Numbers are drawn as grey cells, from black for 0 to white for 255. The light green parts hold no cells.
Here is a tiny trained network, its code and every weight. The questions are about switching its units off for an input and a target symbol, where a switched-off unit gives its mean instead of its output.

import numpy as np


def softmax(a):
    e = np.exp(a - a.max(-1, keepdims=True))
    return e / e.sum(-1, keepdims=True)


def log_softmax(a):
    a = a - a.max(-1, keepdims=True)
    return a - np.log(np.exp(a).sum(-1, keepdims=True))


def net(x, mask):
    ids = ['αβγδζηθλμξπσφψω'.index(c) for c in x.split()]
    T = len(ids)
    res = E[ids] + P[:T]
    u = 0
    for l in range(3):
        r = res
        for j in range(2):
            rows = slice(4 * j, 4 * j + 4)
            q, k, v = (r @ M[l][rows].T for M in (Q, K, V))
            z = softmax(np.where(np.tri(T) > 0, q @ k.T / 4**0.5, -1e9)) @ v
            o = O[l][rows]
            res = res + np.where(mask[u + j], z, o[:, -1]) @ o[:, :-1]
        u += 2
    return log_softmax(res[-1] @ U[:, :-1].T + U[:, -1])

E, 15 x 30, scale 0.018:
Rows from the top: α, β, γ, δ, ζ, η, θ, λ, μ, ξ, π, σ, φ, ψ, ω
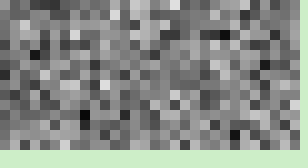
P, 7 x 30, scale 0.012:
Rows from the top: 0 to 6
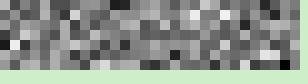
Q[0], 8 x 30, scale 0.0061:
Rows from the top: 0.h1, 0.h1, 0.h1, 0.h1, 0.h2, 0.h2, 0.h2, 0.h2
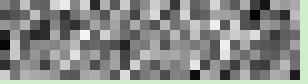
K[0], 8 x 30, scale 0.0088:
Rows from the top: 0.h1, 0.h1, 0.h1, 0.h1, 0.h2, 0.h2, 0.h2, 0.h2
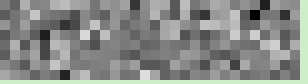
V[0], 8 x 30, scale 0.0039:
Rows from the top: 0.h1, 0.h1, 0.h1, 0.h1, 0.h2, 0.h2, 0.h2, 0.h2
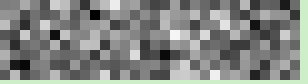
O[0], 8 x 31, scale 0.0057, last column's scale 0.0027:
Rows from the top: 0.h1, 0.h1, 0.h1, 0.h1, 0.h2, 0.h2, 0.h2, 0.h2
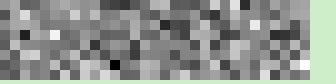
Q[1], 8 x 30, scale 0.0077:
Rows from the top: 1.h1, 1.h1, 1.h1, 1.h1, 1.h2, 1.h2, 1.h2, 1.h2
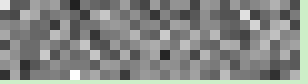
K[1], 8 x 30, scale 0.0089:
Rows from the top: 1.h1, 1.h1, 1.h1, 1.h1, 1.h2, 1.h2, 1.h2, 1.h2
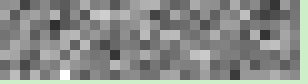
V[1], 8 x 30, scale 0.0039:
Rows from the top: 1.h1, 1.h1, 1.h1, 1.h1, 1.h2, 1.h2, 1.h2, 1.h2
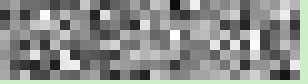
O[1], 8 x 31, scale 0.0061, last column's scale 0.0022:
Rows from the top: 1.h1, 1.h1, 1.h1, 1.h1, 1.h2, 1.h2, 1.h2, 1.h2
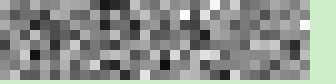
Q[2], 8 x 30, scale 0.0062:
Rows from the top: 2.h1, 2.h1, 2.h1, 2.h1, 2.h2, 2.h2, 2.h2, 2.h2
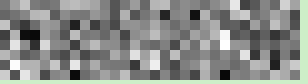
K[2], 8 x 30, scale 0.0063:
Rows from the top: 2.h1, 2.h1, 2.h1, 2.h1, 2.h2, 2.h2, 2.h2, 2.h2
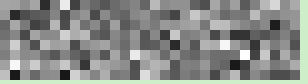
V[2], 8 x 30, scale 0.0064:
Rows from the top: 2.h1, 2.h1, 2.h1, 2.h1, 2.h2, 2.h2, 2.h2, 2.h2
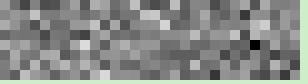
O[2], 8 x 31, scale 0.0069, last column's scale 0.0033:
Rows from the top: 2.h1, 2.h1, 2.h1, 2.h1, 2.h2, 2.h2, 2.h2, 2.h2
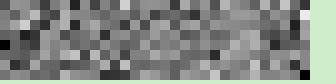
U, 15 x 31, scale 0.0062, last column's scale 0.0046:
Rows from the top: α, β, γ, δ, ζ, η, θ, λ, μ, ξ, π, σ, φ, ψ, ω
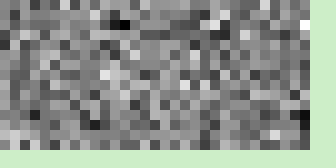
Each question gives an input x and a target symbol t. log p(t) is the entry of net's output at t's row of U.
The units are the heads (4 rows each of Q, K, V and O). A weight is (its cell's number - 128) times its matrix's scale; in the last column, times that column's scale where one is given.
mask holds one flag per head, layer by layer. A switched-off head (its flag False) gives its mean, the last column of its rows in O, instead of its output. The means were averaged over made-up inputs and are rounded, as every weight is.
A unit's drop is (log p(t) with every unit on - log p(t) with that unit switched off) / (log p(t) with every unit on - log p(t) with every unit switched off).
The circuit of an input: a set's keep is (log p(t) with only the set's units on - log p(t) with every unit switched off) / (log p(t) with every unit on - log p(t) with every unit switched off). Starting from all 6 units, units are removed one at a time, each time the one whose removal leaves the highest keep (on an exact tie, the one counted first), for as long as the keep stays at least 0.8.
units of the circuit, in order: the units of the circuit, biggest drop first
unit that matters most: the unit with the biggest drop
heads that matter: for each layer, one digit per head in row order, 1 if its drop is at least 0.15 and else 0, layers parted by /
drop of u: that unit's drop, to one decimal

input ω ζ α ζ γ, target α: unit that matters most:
0.h2
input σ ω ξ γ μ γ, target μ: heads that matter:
10 / 10 / 00
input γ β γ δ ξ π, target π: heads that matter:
10 / 01 / 00
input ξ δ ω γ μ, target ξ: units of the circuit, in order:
(2.h2, 1.h2)
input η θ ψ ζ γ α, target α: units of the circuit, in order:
(2.h2, 0.h2)
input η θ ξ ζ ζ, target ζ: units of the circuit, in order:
(2.h1, 0.h2)
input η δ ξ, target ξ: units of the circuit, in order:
(1.h2, 2.h2)
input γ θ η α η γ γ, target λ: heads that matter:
01 / 11 / 10
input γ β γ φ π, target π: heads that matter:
00 / 01 / 00
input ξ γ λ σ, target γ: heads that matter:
10 / 00 / 00
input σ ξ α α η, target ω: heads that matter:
11 / 11 / 00
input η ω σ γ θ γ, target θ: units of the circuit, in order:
(2.h1, 0.h2, 0.h1)
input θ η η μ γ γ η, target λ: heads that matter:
00 / 10 / 10
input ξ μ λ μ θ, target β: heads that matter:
01 / 01 / 00
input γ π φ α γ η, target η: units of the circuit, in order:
(0.h1, 1.h1, 2.h1, 1.h2)
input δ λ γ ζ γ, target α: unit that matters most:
0.h1
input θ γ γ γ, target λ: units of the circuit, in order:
(0.h1, 0.h2, 1.h2)
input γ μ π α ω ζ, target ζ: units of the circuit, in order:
(0.h1, 2.h1)
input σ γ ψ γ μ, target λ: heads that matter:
00 / 01 / 01
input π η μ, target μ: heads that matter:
00 / 10 / 00
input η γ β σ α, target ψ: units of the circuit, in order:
(2.h2)
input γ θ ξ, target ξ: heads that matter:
00 / 01 / 01
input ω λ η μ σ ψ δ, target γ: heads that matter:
10 / 00 / 00
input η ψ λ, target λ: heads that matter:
00 / 01 / 00
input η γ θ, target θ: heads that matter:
10 / 00 / 10
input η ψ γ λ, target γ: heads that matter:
00 / 00 / 01
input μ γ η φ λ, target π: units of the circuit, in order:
(1.h2)
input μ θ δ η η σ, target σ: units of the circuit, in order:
(0.h1, 2.h1)
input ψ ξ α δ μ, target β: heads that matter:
00 / 01 / 00
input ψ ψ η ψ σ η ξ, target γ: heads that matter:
10 / 00 / 01
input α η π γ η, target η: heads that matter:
00 / 10 / 00
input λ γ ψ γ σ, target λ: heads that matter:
00 / 01 / 01
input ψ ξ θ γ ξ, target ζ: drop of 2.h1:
0.2
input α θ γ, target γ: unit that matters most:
2.h1
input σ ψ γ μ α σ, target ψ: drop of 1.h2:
0.2
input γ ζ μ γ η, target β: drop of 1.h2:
0.6
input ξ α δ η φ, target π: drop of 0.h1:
0.0
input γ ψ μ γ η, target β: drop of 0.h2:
0.1
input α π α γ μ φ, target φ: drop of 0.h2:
0.6
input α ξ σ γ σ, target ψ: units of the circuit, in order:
(2.h2)
